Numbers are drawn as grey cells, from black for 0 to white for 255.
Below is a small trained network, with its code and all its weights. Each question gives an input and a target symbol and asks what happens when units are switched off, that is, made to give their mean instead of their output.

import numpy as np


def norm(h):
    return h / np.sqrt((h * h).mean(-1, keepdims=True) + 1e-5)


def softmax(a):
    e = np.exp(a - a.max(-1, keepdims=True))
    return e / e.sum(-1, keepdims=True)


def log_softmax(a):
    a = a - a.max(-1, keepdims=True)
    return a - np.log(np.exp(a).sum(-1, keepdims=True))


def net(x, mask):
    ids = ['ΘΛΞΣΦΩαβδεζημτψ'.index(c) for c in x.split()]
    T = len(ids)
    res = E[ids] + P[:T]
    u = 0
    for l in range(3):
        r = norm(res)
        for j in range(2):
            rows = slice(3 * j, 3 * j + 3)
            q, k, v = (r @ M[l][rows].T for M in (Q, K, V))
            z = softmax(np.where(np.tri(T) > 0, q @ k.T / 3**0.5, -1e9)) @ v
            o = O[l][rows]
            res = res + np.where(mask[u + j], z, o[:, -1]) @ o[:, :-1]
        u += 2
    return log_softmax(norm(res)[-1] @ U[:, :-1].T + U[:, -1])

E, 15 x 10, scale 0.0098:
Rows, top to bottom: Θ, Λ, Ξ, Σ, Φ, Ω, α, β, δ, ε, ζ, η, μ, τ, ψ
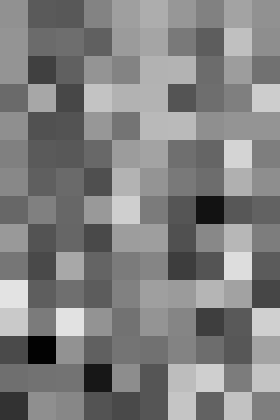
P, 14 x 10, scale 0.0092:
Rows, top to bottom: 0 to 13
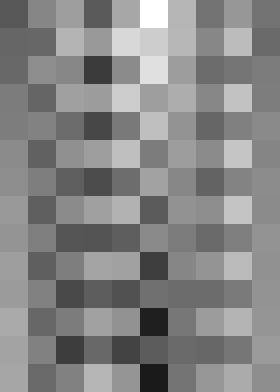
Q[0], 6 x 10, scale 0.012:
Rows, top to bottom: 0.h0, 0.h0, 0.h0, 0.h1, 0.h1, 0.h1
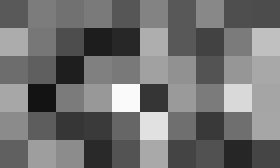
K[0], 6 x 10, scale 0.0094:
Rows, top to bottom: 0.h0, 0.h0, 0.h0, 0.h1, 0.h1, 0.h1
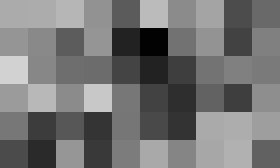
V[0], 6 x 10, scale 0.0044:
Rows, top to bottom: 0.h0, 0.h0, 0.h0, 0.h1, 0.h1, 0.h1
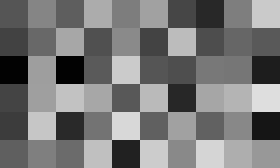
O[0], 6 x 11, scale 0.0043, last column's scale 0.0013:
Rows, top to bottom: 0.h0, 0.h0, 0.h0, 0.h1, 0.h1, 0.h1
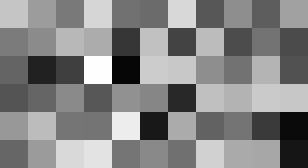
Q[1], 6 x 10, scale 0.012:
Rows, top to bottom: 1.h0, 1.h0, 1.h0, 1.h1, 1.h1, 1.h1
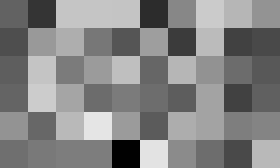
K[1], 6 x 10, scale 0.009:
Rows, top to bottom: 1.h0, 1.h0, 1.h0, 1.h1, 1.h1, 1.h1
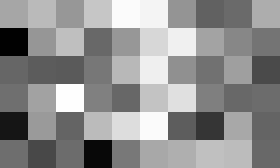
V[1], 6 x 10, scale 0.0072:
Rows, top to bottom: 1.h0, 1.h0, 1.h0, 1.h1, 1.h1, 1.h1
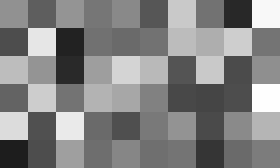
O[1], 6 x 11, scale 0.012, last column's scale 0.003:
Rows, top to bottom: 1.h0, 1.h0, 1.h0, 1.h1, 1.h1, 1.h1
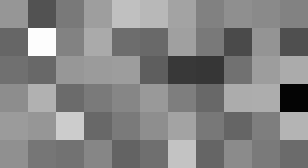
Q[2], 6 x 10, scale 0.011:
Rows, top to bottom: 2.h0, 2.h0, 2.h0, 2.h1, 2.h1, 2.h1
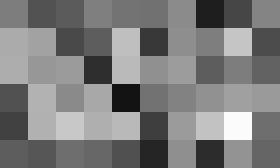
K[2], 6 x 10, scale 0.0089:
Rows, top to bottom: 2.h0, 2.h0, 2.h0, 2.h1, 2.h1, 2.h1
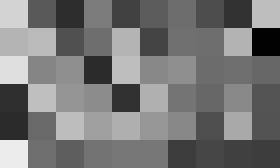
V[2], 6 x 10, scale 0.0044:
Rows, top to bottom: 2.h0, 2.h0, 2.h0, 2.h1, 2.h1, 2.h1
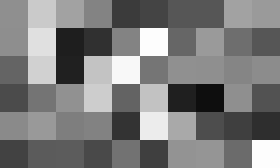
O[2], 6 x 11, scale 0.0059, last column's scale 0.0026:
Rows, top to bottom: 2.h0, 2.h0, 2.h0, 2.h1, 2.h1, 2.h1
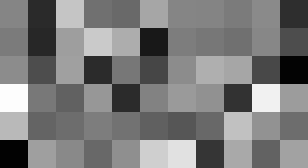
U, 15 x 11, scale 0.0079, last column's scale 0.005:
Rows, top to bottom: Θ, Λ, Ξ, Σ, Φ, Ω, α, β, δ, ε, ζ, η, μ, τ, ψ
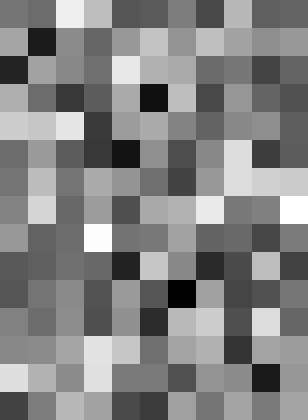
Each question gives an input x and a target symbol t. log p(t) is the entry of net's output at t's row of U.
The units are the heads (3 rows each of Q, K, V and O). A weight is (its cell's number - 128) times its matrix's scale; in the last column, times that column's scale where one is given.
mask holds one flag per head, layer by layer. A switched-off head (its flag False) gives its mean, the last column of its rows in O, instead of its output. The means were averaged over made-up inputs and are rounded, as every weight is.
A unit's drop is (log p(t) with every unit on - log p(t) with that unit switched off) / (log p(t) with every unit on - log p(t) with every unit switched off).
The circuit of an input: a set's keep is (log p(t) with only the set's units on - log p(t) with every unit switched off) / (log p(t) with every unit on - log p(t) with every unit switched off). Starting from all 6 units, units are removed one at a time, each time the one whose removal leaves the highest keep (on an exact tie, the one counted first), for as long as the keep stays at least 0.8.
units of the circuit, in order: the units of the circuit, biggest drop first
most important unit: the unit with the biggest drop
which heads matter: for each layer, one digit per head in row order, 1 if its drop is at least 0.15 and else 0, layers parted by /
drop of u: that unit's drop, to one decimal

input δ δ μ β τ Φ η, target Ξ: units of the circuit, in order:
2.h1
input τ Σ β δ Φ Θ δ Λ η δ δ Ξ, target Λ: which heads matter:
01 / 10 / 00
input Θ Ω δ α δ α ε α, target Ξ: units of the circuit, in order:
2.h1; 1.h0
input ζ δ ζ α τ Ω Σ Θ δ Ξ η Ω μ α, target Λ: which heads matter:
01 / 10 / 00
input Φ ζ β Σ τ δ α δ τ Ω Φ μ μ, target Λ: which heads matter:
00 / 10 / 00
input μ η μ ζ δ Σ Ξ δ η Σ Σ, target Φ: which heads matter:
10 / 01 / 00
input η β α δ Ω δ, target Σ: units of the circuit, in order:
0.h1; 1.h1
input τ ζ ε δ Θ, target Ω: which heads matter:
00 / 10 / 00
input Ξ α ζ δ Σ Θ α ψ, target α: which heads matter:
00 / 01 / 00
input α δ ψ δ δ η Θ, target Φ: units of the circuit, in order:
0.h0; 1.h1
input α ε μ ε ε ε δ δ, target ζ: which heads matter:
00 / 11 / 00
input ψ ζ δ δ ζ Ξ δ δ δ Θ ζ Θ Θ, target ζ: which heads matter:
00 / 01 / 00
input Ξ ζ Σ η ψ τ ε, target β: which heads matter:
10 / 10 / 00
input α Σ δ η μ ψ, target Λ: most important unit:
1.h0
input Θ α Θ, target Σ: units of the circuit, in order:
2.h0; 0.h1; 2.h1
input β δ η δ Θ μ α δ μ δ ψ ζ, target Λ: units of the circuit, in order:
0.h1; 1.h0
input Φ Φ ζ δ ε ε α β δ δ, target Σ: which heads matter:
01 / 00 / 00
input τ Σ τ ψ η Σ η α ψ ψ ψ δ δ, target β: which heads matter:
00 / 10 / 00
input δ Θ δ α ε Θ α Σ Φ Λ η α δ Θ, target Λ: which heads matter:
01 / 10 / 00
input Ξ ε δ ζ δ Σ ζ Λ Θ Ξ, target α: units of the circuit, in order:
1.h1
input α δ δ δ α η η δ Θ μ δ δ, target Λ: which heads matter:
00 / 10 / 00
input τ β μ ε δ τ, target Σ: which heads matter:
01 / 01 / 00
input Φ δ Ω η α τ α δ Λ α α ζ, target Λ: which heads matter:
00 / 10 / 00
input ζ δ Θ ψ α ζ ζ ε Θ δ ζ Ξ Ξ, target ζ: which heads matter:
10 / 01 / 00
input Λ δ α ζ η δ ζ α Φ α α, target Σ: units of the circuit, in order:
0.h1; 2.h0
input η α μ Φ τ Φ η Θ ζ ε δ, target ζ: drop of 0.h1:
0.1
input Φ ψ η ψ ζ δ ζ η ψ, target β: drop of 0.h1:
0.0
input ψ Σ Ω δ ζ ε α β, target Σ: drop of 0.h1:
0.5
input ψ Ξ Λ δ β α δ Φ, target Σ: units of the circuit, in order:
0.h1
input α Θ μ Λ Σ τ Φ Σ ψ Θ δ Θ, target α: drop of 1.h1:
0.6
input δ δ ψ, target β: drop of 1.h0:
0.7
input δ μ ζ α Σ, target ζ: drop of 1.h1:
0.2
